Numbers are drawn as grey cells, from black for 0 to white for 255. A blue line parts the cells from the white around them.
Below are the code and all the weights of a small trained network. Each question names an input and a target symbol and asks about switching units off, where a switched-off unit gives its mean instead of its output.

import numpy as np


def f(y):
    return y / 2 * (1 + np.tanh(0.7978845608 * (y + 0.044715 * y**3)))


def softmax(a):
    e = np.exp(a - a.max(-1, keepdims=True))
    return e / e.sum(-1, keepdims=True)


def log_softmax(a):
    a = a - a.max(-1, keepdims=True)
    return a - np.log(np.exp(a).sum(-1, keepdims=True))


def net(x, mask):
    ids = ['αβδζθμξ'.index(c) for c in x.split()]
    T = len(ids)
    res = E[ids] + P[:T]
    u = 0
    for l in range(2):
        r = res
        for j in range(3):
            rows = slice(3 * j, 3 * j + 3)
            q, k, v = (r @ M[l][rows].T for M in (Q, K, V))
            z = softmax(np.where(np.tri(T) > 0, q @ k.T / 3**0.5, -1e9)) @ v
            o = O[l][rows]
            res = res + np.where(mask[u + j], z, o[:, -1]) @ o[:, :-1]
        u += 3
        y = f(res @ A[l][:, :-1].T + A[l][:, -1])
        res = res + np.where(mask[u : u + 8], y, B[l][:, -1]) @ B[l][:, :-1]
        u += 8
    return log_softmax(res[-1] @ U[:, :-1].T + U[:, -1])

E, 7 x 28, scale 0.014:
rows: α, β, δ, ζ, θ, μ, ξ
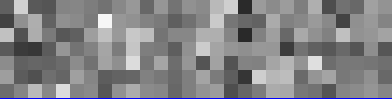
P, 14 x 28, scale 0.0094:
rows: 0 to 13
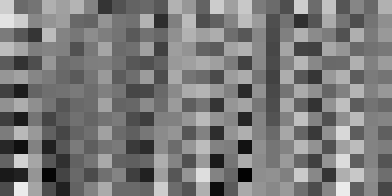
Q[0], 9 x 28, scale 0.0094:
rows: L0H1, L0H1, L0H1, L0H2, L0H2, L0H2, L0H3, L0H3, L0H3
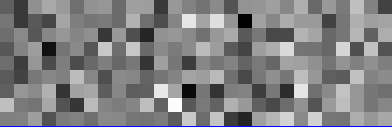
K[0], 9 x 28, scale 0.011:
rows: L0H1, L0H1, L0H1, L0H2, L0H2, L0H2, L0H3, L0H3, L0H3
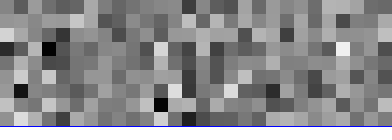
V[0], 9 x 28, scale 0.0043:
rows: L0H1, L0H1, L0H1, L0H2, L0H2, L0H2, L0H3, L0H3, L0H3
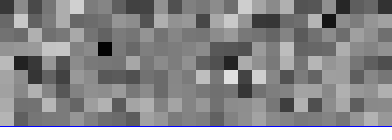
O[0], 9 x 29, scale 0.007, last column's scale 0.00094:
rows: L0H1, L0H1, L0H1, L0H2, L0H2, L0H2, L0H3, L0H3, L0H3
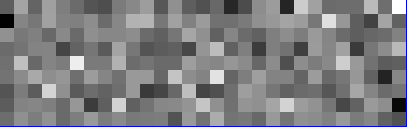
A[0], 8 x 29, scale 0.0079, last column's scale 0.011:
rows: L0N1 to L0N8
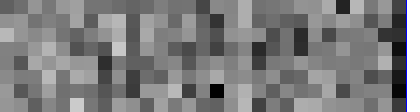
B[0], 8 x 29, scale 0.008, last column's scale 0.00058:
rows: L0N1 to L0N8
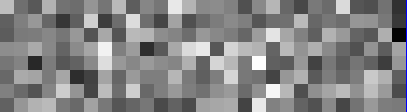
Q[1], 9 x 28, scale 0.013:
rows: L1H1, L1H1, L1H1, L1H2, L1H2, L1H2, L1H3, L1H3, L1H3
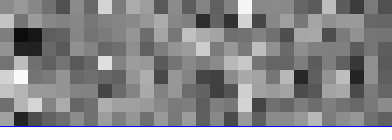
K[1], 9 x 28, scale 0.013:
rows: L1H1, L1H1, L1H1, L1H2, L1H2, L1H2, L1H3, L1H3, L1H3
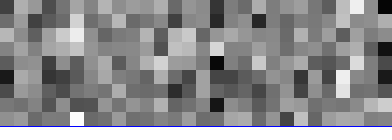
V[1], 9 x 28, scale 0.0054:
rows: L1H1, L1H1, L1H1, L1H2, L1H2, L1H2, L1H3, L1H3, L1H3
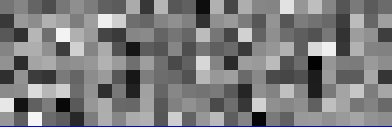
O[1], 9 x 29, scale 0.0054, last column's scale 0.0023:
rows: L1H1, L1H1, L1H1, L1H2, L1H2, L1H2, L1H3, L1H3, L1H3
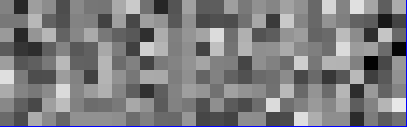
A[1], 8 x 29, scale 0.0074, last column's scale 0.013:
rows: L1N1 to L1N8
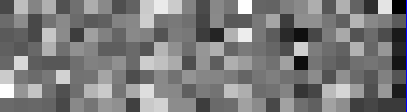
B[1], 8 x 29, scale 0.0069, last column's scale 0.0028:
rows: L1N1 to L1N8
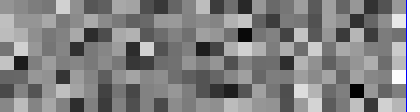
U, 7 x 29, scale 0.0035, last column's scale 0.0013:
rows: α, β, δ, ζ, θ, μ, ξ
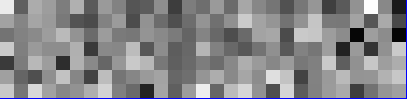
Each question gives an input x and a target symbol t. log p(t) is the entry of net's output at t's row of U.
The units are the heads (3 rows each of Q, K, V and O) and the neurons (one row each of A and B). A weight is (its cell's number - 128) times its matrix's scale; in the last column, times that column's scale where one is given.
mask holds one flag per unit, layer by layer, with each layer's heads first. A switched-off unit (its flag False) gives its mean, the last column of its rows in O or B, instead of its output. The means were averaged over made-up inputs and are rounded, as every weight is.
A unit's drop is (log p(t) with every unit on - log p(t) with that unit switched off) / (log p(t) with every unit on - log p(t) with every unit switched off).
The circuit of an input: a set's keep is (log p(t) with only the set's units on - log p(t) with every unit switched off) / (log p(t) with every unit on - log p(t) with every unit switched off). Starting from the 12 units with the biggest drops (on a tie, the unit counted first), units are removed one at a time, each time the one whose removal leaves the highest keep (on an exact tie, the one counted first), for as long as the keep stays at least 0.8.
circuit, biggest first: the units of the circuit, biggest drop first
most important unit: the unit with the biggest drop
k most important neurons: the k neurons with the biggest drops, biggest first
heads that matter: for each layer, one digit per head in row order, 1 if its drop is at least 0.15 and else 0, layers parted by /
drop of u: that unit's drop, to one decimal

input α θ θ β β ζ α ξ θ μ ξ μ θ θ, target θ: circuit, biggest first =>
L1H1; L1H2
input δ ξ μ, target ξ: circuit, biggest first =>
L0H1
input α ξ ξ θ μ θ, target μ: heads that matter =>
010 / 001
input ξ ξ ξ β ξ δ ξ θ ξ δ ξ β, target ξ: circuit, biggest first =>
L0H2; L1H3
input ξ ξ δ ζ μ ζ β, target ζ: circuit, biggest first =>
L0N5; L1H2; L0H2
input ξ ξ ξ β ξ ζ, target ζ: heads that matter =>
000 / 000
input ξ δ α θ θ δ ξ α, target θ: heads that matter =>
110 / 101
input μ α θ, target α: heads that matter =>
110 / 010
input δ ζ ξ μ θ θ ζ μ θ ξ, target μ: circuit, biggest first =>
L0H2; L1H3; L1H2
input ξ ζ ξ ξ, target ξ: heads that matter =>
000 / 000
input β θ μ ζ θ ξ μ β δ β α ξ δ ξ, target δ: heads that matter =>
010 / 001
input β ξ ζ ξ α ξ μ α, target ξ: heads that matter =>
010 / 101
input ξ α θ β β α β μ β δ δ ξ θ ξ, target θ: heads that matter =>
010 / 110
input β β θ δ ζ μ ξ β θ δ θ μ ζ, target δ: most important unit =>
L0N1
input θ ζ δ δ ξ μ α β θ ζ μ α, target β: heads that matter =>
010 / 111
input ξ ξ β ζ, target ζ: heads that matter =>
000 / 010
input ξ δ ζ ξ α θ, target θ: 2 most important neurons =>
L0N5; L0N8
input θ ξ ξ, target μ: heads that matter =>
010 / 011
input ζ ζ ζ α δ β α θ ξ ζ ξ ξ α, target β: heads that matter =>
000 / 101
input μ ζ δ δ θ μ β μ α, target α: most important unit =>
L0H1
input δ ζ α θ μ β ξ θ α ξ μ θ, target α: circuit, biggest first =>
L0H2; L1N5; L1H3; L1H1
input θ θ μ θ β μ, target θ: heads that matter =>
010 / 011
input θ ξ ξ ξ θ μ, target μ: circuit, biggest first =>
L1H3; L1H2
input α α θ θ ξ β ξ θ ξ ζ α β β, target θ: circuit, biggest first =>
L1H2; L0H1
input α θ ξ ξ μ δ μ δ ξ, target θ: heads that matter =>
100 / 010
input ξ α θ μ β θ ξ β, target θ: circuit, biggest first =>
L0H2; L1H2; L1H3
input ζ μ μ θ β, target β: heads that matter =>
000 / 101
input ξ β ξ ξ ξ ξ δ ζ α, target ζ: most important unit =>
L0N5
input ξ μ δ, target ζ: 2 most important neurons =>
L0N5; L1N4
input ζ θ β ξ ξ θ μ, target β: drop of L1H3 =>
0.2
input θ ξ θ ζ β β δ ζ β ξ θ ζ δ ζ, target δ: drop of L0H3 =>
0.1
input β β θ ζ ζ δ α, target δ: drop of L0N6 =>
0.0
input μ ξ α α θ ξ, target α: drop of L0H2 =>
1.4
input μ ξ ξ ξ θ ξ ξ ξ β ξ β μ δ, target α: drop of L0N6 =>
0.3
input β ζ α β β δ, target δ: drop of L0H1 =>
-0.1
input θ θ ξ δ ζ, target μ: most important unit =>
L0N8
